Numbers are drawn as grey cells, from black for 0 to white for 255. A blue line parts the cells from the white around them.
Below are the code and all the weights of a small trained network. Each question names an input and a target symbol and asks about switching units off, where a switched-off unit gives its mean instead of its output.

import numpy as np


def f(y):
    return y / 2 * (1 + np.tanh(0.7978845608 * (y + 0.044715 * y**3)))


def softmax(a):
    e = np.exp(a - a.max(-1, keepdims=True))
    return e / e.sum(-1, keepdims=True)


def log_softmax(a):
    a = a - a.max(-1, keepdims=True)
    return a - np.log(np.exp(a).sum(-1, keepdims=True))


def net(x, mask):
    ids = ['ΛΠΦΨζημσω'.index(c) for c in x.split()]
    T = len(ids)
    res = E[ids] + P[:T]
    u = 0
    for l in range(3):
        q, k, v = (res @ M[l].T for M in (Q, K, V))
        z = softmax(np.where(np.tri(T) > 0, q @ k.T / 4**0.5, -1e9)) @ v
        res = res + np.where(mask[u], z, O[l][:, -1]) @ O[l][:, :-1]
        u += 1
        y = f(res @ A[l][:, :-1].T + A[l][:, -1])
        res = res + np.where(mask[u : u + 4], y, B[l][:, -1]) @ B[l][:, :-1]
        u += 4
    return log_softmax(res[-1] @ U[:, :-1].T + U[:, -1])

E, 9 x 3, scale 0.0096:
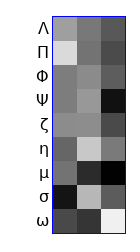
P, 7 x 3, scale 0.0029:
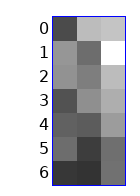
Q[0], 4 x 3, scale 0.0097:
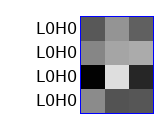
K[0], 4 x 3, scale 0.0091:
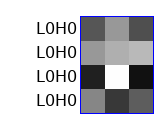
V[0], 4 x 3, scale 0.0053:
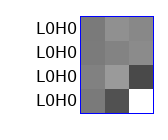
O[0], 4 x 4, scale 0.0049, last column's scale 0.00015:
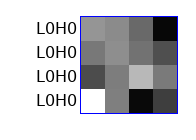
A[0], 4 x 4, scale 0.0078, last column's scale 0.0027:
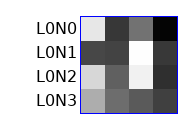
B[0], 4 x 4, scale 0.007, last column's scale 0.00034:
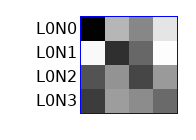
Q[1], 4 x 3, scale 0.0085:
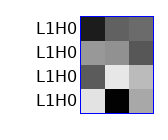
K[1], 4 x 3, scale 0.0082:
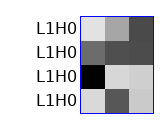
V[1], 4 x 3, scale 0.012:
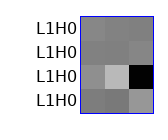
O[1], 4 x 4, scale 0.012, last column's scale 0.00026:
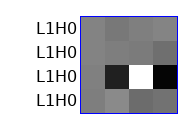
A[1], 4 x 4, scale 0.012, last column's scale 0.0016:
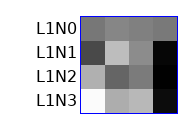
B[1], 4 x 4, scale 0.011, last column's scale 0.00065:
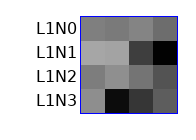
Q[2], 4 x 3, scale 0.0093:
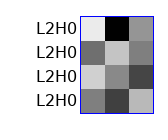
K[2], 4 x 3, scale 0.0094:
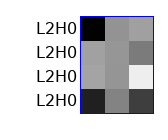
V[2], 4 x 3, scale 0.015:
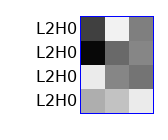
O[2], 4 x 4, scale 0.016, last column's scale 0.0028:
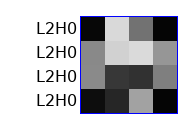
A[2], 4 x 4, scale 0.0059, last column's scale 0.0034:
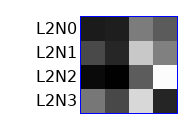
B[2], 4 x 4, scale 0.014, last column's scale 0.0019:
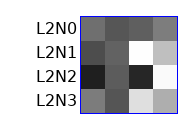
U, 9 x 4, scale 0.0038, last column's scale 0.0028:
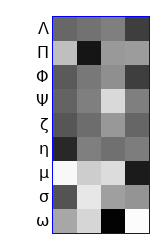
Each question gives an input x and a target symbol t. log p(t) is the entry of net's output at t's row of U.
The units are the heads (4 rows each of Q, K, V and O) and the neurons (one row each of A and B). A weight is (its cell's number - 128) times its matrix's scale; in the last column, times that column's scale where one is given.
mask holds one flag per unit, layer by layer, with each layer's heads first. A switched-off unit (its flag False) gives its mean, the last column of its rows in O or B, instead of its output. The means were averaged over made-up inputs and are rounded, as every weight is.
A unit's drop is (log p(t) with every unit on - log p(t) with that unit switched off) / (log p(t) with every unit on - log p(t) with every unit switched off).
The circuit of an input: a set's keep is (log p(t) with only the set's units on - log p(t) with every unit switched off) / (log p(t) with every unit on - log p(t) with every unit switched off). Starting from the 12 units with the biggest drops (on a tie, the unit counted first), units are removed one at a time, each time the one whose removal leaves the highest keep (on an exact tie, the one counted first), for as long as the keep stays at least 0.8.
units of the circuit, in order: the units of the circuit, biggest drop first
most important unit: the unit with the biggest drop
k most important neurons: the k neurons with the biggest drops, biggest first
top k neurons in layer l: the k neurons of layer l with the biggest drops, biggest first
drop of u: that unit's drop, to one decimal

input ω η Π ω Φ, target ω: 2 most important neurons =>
L2N1, L0N1
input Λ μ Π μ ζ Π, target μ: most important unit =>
L2H0
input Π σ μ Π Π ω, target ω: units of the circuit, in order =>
L0N1, L1H0
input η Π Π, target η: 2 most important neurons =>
L2N2, L0N1
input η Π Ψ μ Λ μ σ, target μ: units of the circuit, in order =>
L2H0, L1H0
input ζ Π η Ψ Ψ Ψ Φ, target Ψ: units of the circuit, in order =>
L1H0, L2H0, L2N1
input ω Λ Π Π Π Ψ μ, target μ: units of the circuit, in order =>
L2H0, L0H0, L1H0
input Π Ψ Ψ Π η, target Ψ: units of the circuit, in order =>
L1H0, L2H0, L2N1
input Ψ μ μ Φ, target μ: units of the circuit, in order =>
L2H0, L0H0
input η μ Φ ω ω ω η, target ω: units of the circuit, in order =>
L1H0, L0N1, L2H0
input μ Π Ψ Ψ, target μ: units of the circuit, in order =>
L1H0, L2H0
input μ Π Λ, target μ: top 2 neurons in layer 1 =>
L1N3, L1N1
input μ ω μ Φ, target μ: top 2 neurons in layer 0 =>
L0N2, L0N0
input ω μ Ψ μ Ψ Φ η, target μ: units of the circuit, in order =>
L2H0
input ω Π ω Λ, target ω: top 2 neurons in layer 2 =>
L2N1, L2N3
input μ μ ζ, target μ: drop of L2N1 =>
0.0
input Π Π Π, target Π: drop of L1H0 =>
0.9
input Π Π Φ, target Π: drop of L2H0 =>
0.9
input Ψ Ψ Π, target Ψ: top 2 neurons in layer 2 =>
L2N1, L2N3
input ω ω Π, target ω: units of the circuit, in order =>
L1H0
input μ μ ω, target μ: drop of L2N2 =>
0.1
